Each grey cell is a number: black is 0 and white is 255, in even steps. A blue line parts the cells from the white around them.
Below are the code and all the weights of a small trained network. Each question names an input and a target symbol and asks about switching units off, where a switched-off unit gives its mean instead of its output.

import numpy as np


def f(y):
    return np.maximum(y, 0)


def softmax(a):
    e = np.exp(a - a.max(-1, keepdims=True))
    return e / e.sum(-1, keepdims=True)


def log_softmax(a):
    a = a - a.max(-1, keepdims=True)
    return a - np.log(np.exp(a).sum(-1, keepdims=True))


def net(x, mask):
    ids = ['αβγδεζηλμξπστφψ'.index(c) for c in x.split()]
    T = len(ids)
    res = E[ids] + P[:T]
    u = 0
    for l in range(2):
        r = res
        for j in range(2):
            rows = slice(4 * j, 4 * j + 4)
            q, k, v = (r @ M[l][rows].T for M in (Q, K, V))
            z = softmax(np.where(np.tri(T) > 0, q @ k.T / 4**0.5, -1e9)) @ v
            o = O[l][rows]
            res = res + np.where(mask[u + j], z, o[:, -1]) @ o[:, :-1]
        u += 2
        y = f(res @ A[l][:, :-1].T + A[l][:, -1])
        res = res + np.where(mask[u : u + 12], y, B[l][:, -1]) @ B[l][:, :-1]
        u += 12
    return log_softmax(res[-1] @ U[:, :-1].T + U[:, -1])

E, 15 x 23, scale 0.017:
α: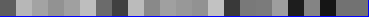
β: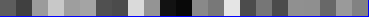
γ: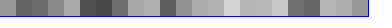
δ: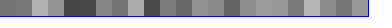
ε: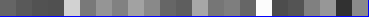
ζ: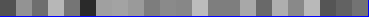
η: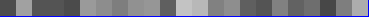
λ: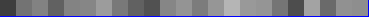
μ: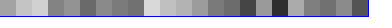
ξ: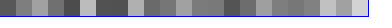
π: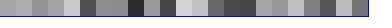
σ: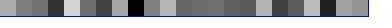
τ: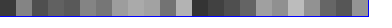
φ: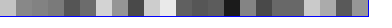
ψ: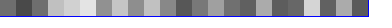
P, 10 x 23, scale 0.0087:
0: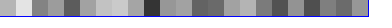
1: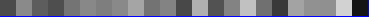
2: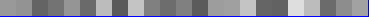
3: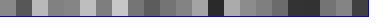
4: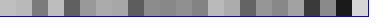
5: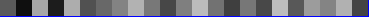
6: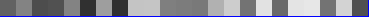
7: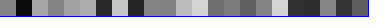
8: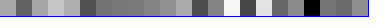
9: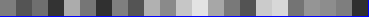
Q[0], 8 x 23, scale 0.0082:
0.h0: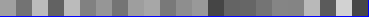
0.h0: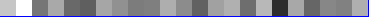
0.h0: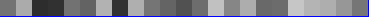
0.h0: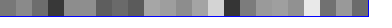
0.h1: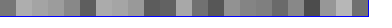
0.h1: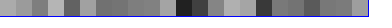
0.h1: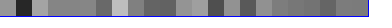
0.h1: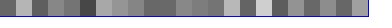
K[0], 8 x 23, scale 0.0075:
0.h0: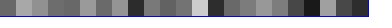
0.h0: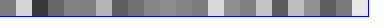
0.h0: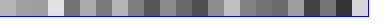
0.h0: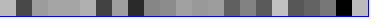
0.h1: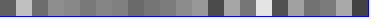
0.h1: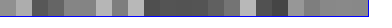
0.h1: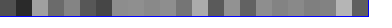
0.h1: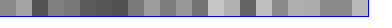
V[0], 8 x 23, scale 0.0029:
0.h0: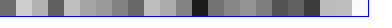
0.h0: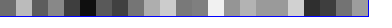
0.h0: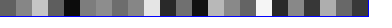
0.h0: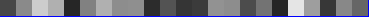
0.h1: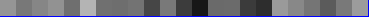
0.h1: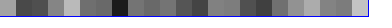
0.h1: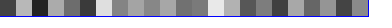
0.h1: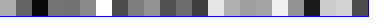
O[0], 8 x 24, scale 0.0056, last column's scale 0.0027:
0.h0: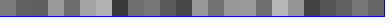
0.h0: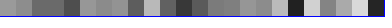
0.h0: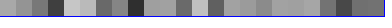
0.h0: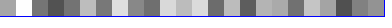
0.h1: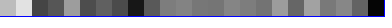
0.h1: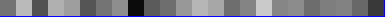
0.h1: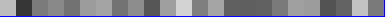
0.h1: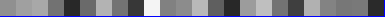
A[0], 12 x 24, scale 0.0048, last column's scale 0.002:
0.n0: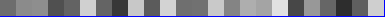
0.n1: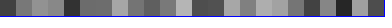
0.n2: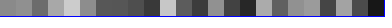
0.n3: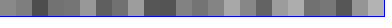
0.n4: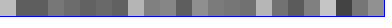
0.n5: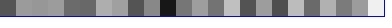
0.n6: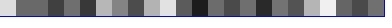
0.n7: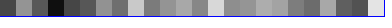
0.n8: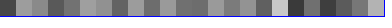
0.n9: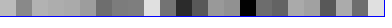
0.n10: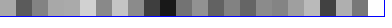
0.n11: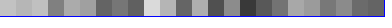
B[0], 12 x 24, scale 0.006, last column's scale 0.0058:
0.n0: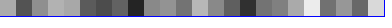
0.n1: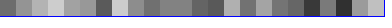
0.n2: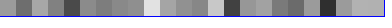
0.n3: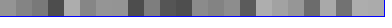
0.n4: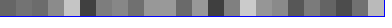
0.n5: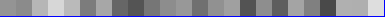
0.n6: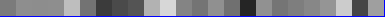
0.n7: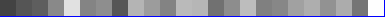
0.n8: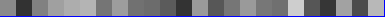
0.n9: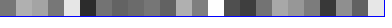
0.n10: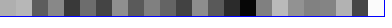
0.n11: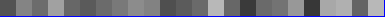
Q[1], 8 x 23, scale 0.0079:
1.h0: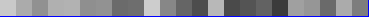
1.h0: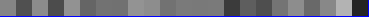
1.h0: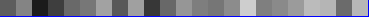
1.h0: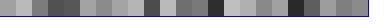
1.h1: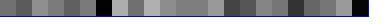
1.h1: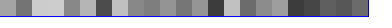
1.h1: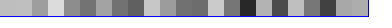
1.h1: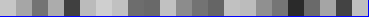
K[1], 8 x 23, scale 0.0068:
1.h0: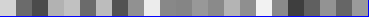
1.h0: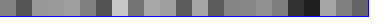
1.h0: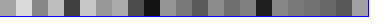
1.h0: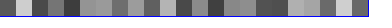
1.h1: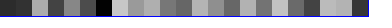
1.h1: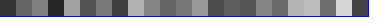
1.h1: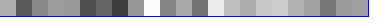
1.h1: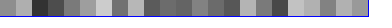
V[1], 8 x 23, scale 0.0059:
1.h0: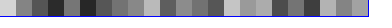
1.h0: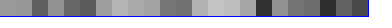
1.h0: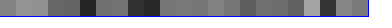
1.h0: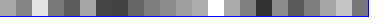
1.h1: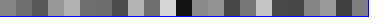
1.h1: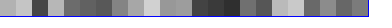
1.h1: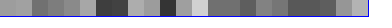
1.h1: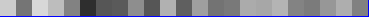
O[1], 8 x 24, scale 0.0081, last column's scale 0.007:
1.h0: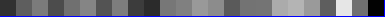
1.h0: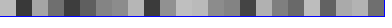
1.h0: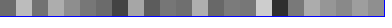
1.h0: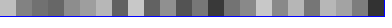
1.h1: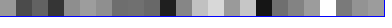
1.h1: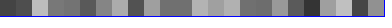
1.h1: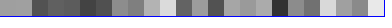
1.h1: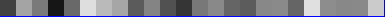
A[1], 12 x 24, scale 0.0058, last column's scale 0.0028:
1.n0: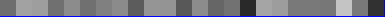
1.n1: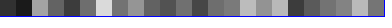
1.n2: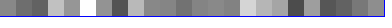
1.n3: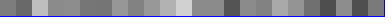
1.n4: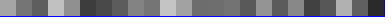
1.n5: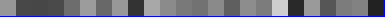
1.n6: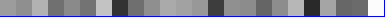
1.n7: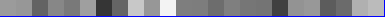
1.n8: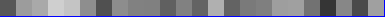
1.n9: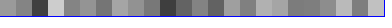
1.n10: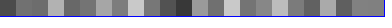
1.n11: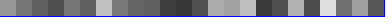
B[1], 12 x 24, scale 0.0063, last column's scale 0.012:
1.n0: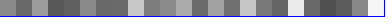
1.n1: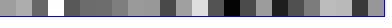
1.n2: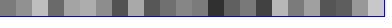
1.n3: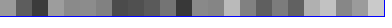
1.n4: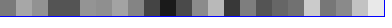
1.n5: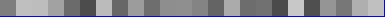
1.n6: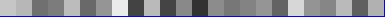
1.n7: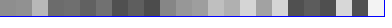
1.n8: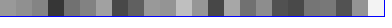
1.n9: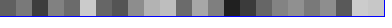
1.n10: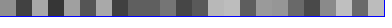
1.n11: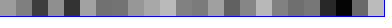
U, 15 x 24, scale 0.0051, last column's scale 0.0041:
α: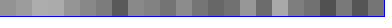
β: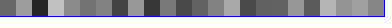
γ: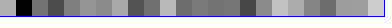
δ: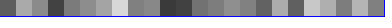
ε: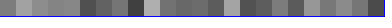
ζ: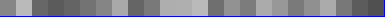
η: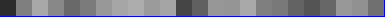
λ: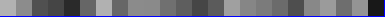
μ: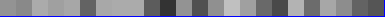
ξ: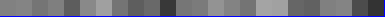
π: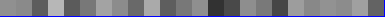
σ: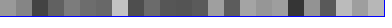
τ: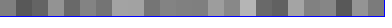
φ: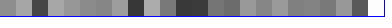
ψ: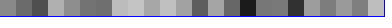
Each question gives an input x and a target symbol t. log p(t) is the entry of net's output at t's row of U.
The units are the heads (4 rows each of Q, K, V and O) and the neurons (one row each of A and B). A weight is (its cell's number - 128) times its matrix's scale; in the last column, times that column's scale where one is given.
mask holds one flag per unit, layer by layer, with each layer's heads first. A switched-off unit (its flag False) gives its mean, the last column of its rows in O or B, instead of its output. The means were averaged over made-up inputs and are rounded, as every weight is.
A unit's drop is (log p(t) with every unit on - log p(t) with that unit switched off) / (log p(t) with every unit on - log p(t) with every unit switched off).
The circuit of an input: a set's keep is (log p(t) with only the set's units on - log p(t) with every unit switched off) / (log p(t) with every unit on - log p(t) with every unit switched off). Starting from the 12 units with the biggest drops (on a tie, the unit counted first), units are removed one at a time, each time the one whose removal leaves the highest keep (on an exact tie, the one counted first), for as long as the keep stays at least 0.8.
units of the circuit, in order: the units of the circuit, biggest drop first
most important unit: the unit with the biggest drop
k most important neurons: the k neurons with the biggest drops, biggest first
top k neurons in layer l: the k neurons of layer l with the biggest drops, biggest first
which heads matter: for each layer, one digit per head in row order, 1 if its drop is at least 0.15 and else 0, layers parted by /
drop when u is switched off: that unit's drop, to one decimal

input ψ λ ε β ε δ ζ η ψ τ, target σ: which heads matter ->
00 / 01
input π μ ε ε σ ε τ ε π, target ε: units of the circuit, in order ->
[1.h0 1.n8 0.n9]
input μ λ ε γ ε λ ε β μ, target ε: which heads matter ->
00 / 10
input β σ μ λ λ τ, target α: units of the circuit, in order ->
[1.h1 1.n7 1.h0]
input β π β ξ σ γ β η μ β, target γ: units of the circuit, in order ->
[1.h0]
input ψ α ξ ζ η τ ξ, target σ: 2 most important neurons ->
[1.n4 1.n7]
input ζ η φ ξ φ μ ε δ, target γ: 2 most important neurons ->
[0.n9 0.n5]
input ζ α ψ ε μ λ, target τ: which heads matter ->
00 / 01
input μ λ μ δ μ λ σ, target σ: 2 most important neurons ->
[0.n2 1.n4]
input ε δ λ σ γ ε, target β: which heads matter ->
10 / 10
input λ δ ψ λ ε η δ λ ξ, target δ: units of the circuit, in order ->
[1.h1 0.h0]
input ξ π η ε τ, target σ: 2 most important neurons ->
[0.n1 1.n4]
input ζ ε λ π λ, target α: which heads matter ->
00 / 01
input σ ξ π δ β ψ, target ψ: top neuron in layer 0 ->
[0.n10]
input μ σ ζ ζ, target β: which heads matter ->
00 / 10
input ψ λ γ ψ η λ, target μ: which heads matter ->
10 / 10
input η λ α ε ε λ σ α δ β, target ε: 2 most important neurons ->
[0.n9 1.n8]
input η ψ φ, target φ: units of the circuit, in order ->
[0.n6 1.h0 0.n10]
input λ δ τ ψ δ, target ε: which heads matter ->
00 / 11
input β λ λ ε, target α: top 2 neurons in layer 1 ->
[1.n2 1.n7]
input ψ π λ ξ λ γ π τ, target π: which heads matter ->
10 / 10
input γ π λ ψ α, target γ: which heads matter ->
00 / 10
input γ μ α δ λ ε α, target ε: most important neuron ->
[1.n8]
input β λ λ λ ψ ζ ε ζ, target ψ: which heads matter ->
10 / 10
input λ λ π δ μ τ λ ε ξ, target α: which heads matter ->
00 / 01
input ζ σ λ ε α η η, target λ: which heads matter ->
00 / 11
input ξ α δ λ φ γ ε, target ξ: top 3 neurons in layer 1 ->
[1.n10 1.n1 1.n11]
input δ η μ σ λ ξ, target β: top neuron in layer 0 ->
[0.n7]
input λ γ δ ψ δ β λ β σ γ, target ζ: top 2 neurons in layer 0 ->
[0.n9 0.n7]
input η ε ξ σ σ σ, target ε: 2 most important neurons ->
[1.n5 1.n8]
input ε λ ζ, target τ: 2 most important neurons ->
[1.n11 0.n5]
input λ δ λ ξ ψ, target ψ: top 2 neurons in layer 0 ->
[0.n9 0.n10]
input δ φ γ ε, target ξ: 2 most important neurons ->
[0.n6 1.n10]
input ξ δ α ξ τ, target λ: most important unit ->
0.n1
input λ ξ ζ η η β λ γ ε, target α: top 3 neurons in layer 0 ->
[0.n7 0.n5 0.n10]
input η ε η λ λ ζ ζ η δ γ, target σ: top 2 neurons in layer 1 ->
[1.n4 1.n7]
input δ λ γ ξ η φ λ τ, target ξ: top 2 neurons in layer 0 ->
[0.n6 0.n1]
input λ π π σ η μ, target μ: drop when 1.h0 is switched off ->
0.3
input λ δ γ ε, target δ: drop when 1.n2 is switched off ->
0.1
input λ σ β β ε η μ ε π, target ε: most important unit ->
1.h0
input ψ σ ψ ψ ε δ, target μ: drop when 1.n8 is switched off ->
0.0
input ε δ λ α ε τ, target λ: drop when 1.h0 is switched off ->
0.6
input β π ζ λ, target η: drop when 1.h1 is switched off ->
0.7
